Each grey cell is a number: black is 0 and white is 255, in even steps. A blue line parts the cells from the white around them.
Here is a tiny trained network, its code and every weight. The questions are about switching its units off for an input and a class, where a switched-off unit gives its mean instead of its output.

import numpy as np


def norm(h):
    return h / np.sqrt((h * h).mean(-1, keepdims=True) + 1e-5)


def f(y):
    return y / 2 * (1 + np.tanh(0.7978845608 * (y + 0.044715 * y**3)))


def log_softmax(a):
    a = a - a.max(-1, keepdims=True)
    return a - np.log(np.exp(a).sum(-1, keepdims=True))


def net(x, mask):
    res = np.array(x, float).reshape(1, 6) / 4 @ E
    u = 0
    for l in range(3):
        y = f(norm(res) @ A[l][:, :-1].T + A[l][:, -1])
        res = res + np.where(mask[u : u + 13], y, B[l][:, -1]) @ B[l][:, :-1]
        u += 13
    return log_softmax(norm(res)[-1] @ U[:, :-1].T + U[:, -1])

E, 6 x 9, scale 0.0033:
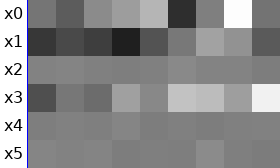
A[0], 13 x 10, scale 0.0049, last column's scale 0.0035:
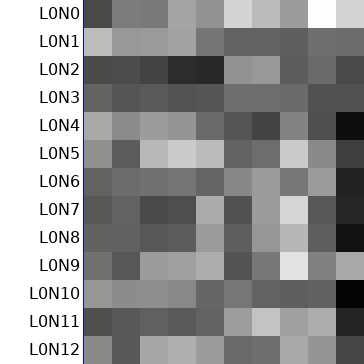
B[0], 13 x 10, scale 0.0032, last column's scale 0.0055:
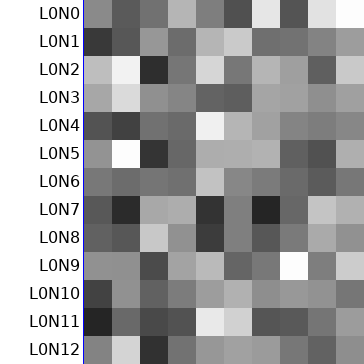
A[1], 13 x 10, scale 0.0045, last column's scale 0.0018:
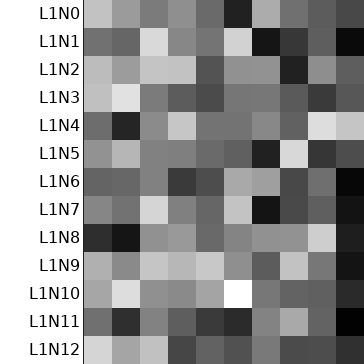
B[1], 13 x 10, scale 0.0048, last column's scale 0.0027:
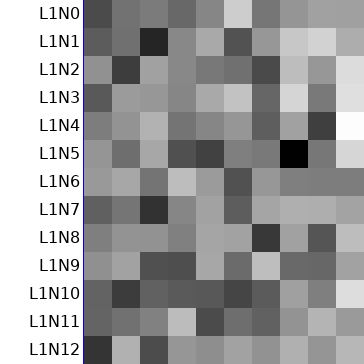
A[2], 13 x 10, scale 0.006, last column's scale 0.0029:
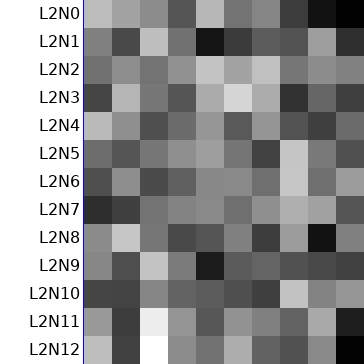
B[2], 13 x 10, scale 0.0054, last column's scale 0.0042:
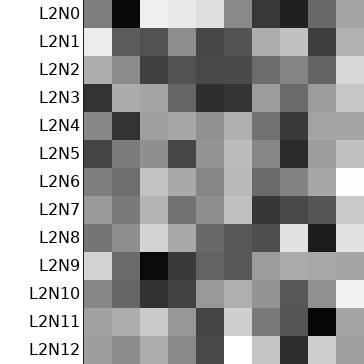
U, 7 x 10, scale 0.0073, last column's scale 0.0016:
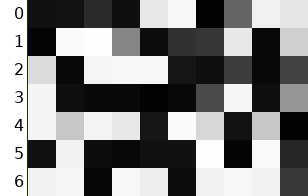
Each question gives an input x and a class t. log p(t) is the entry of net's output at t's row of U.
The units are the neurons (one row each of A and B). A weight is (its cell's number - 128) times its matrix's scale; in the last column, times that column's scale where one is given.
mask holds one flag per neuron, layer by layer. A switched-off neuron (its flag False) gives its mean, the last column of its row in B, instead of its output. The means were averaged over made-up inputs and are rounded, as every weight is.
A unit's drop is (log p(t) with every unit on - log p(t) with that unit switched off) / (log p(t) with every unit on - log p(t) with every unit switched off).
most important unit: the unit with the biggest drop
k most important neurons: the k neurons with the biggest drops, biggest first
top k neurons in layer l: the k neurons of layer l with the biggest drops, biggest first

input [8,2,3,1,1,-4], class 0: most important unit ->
L0N9
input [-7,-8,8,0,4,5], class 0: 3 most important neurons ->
L1N1, L1N7, L0N0
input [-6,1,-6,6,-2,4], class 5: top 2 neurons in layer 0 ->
L0N7, L0N11
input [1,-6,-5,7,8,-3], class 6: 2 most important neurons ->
L0N7, L1N5
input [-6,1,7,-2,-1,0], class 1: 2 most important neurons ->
L0N2, L0N7
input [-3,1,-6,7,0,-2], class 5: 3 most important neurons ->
L0N11, L0N7, L0N8
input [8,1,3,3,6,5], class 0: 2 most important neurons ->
L0N7, L0N2
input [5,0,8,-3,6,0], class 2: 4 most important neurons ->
L0N5, L2N0, L0N9, L1N9
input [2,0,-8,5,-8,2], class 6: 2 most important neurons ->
L0N0, L1N10
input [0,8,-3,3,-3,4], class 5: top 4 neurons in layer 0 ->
L0N2, L0N11, L0N9, L0N3
